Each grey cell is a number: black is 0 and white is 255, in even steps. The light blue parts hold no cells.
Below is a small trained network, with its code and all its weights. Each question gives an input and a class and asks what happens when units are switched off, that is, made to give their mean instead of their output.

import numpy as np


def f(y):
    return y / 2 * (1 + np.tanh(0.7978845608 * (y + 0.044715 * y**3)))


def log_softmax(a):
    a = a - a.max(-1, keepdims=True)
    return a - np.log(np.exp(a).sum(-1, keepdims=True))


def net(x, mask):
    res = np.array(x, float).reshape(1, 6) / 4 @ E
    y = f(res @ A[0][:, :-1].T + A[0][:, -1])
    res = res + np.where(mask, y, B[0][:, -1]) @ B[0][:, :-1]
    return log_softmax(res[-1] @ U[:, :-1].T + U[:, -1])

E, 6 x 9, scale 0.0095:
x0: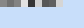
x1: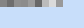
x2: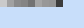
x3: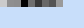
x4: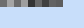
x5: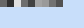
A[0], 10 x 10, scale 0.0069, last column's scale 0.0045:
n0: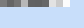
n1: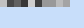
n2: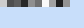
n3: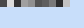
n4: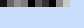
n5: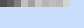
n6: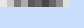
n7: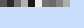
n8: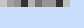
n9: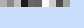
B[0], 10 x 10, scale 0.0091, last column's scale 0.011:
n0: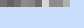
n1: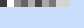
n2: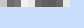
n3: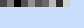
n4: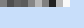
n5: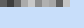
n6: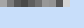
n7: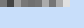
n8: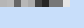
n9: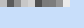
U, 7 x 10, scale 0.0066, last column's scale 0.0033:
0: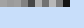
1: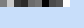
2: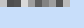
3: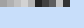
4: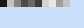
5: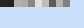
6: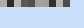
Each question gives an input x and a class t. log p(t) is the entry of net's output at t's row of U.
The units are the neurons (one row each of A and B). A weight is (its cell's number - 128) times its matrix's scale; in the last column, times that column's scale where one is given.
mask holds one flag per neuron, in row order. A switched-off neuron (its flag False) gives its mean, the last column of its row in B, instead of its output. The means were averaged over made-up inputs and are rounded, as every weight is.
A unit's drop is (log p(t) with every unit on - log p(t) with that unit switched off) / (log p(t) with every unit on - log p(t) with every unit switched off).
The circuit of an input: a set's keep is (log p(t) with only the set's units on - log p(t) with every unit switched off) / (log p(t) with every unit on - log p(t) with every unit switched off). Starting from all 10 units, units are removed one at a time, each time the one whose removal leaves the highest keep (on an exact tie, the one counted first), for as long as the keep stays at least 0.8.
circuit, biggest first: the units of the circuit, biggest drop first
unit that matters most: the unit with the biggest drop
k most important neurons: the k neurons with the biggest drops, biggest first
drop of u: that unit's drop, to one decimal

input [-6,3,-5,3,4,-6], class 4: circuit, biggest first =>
[n1 n3]
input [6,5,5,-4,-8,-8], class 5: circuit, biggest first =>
[n8 n2]
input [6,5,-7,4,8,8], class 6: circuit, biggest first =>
[n4]
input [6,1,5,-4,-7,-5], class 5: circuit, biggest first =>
[n8 n2]
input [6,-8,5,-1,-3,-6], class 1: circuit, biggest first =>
[n9 n2]
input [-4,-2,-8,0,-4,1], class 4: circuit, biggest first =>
[n2 n1]
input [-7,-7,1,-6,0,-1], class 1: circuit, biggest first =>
[n9 n3]
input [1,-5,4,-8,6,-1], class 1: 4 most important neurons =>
[n3 n9 n2 n6]
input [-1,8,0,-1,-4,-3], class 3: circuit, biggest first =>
[n1 n3]
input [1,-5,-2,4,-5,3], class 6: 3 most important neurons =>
[n3 n8 n2]
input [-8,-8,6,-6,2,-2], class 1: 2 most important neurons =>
[n3 n5]
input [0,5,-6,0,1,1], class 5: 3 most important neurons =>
[n3 n8 n6]
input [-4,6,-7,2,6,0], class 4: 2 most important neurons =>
[n2 n8]
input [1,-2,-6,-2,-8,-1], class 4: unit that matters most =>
n4
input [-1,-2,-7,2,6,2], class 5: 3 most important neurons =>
[n8 n4 n6]
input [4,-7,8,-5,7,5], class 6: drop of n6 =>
0.1
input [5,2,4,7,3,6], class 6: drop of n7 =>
0.0
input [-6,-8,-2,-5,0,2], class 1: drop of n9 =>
0.1
